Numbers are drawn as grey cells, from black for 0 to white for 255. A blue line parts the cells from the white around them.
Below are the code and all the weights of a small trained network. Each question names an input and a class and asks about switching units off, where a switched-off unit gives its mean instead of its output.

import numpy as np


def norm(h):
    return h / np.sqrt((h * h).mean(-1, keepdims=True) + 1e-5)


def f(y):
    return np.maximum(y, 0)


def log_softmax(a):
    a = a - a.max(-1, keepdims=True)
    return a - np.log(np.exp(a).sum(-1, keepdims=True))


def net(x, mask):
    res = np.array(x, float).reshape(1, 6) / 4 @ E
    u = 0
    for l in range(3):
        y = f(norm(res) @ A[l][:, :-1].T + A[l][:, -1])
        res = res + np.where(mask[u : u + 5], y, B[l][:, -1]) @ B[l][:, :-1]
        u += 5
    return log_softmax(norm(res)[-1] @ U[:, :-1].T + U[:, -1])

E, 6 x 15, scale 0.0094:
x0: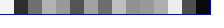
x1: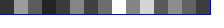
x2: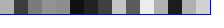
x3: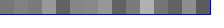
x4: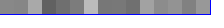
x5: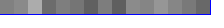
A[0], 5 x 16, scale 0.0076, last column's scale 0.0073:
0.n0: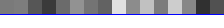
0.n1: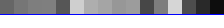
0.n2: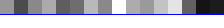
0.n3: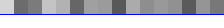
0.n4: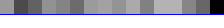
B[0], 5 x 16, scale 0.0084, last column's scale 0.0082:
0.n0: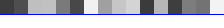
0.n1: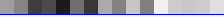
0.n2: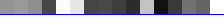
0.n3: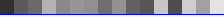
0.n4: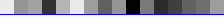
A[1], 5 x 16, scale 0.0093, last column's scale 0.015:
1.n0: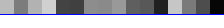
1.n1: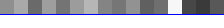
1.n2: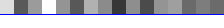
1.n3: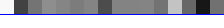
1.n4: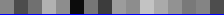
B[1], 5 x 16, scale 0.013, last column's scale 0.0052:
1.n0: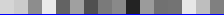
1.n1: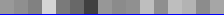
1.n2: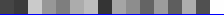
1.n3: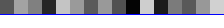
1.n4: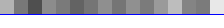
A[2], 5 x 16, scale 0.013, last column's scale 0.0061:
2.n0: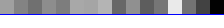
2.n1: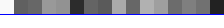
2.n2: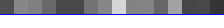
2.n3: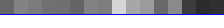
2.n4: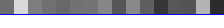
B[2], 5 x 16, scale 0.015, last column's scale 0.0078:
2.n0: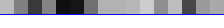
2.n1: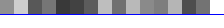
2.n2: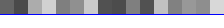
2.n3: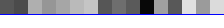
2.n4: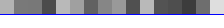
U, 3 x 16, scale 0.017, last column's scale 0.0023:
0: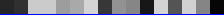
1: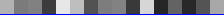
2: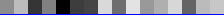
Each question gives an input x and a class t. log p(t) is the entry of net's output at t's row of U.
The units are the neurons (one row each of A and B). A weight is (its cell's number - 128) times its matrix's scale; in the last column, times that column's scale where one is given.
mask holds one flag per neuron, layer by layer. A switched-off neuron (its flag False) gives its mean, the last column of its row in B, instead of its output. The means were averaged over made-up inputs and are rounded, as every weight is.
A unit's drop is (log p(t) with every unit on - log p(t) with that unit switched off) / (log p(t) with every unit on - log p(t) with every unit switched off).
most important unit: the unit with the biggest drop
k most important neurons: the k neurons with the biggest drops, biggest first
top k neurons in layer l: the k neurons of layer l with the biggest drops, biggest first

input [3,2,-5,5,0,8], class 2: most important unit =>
0.n1
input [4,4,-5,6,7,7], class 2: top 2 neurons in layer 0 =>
(0.n1 0.n0)
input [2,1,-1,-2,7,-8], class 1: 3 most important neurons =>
(0.n2 2.n3 2.n2)
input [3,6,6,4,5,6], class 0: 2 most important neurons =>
(0.n0 2.n3)
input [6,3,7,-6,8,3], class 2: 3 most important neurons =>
(2.n1 1.n4 0.n0)
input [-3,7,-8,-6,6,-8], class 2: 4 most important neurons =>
(0.n1 2.n0 1.n2 1.n1)
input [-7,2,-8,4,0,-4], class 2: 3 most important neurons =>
(0.n2 2.n0 1.n3)
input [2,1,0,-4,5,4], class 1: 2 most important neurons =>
(0.n2 2.n3)
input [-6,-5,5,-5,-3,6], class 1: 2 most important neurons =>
(0.n0 1.n2)
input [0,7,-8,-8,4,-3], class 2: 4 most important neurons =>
(0.n1 2.n0 1.n1 1.n2)
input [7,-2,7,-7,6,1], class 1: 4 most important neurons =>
(1.n3 0.n2 0.n1 0.n4)
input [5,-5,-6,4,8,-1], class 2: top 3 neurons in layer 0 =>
(0.n1 0.n0 0.n3)
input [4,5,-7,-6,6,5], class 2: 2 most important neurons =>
(0.n1 2.n0)
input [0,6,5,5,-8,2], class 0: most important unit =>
2.n3
